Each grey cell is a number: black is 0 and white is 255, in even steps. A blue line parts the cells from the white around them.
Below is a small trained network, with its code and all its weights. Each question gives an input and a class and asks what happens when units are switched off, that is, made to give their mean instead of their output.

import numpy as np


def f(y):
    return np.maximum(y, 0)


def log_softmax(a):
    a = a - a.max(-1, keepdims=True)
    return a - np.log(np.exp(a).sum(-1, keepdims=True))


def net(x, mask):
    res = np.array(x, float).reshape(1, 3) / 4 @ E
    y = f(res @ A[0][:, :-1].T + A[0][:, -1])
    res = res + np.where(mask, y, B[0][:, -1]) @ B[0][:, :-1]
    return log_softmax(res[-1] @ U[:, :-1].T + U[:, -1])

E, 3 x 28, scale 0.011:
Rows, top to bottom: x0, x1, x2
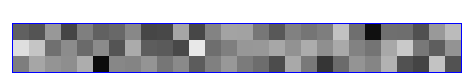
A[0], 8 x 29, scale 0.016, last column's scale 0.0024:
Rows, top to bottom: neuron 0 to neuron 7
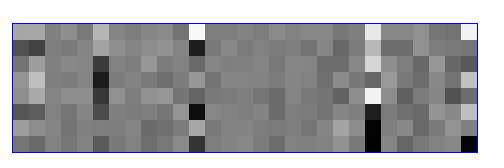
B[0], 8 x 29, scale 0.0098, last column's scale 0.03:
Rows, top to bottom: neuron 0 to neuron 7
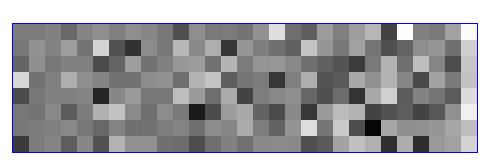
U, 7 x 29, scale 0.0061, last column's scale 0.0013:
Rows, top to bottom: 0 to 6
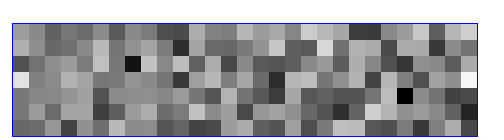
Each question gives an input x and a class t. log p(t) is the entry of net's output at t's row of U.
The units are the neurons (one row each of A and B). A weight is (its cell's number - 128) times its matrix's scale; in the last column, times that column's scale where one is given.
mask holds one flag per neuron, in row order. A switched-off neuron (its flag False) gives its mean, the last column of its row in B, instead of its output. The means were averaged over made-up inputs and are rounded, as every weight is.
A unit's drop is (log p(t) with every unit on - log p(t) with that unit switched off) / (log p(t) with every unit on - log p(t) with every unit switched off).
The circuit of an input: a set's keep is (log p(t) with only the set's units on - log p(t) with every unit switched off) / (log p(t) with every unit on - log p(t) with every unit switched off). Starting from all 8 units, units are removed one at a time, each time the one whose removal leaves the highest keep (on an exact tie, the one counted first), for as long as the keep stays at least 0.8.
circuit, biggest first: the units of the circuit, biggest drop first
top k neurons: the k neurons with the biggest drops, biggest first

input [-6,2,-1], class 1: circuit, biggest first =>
[neuron 0]
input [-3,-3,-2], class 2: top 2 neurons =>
[neuron 0; neuron 1]
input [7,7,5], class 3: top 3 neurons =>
[neuron 3; neuron 6; neuron 0]
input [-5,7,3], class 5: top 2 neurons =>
[neuron 5; neuron 4]
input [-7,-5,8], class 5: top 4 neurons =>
[neuron 5; neuron 6; neuron 2; neuron 3]
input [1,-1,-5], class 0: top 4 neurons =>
[neuron 5; neuron 7; neuron 0; neuron 3]
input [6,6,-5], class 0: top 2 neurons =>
[neuron 5; neuron 6]
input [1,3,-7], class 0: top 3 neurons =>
[neuron 6; neuron 7; neuron 5]
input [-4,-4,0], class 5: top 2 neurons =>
[neuron 5; neuron 4]
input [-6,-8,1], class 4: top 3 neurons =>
[neuron 4; neuron 0; neuron 2]
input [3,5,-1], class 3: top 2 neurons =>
[neuron 0; neuron 2]
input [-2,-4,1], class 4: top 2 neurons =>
[neuron 0; neuron 4]
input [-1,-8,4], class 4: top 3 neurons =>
[neuron 4; neuron 2; neuron 0]
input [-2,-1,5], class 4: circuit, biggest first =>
[neuron 0]
